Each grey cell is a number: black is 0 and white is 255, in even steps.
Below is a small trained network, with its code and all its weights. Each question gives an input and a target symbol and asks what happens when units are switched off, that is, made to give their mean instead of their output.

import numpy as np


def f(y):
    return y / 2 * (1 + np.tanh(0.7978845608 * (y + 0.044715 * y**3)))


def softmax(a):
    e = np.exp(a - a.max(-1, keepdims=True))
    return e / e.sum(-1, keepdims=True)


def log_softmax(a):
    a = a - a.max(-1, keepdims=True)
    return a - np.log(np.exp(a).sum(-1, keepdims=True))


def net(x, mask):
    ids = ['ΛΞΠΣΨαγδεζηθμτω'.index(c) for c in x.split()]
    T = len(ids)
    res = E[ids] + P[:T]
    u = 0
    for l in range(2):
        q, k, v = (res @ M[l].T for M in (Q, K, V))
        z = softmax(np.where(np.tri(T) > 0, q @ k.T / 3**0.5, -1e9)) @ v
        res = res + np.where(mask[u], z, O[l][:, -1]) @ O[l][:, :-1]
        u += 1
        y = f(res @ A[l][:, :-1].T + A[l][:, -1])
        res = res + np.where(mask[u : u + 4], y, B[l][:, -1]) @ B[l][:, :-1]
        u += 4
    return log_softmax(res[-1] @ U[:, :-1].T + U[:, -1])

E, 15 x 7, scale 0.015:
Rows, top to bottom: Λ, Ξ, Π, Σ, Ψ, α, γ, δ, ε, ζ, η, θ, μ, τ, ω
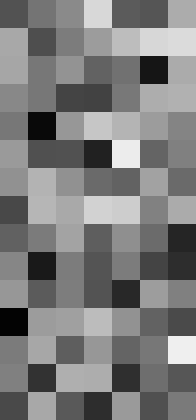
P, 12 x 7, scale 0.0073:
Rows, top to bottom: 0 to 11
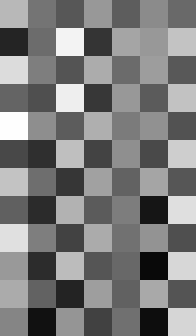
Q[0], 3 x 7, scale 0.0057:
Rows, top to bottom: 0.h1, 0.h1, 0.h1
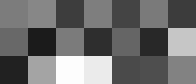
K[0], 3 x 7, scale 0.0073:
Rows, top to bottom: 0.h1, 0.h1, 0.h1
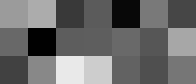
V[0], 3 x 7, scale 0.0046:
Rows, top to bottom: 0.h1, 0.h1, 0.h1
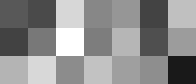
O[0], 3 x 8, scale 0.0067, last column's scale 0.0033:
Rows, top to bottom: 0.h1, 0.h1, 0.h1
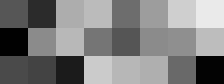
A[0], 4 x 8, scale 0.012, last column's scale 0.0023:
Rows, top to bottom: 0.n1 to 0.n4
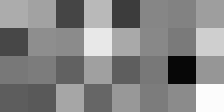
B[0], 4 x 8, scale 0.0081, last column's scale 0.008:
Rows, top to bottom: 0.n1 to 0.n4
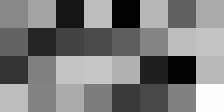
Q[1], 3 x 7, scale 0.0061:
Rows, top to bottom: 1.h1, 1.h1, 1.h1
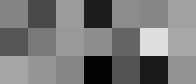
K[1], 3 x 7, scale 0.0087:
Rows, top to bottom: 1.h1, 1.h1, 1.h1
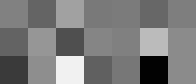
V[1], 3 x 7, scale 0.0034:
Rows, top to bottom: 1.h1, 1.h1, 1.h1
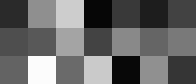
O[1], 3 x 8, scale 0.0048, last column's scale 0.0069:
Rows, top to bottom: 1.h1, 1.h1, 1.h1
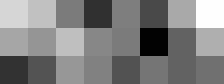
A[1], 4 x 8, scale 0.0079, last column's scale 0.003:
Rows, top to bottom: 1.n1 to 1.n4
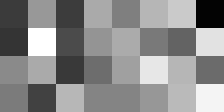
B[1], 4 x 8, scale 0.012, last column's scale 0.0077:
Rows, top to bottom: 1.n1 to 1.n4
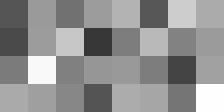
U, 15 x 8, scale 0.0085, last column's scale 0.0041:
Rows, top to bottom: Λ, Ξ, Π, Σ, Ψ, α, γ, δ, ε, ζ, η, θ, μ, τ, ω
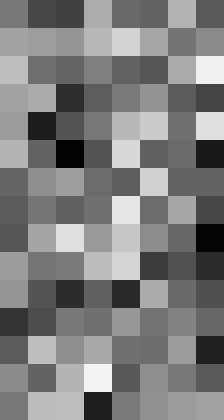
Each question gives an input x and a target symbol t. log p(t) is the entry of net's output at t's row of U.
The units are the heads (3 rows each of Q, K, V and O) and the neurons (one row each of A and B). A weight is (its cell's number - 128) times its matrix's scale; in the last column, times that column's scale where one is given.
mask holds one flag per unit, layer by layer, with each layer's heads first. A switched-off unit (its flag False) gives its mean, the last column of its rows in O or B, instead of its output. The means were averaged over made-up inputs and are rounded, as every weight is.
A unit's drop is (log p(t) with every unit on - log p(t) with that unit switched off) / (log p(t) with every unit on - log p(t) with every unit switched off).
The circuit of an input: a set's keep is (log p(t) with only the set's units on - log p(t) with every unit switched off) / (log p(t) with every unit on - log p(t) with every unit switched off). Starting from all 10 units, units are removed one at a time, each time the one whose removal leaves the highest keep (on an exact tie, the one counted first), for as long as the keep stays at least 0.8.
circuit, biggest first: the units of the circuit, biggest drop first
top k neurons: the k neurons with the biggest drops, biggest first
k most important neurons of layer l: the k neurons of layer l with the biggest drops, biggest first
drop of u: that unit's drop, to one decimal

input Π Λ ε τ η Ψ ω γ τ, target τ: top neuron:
(0.n3)
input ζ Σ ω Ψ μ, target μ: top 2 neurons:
(0.n1; 1.n1)
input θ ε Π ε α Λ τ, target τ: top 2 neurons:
(0.n3; 1.n4)
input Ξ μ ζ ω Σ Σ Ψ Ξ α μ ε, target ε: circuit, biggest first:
(0.n3; 1.n2; 0.n2)
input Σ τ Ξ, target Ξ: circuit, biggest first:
(1.n3; 1.h1; 0.n4; 0.h1)
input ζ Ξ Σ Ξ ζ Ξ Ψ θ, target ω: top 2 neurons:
(1.n4; 0.n4)
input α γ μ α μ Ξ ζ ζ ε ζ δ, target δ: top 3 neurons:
(1.n1; 0.n2; 0.n4)
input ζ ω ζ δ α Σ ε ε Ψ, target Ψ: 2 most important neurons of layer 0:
(0.n2; 0.n4)
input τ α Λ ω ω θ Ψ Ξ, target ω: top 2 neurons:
(1.n4; 0.n1)
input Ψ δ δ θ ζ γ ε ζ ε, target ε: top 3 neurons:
(0.n3; 1.n2; 0.n4)
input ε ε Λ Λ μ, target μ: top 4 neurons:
(1.n1; 0.n1; 1.n3; 0.n4)
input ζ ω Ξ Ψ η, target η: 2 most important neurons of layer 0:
(0.n1; 0.n4)
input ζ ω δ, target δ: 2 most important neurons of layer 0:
(0.n2; 0.n4)
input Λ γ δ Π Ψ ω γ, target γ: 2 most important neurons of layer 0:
(0.n1; 0.n4)
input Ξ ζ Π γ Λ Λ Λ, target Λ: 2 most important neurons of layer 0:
(0.n1; 0.n2)
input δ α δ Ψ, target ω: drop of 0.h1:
0.4
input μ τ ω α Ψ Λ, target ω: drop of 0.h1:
0.5
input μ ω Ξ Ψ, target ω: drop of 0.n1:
0.1
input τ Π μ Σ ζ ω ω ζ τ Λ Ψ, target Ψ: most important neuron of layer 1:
(1.n4)
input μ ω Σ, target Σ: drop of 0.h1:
0.5
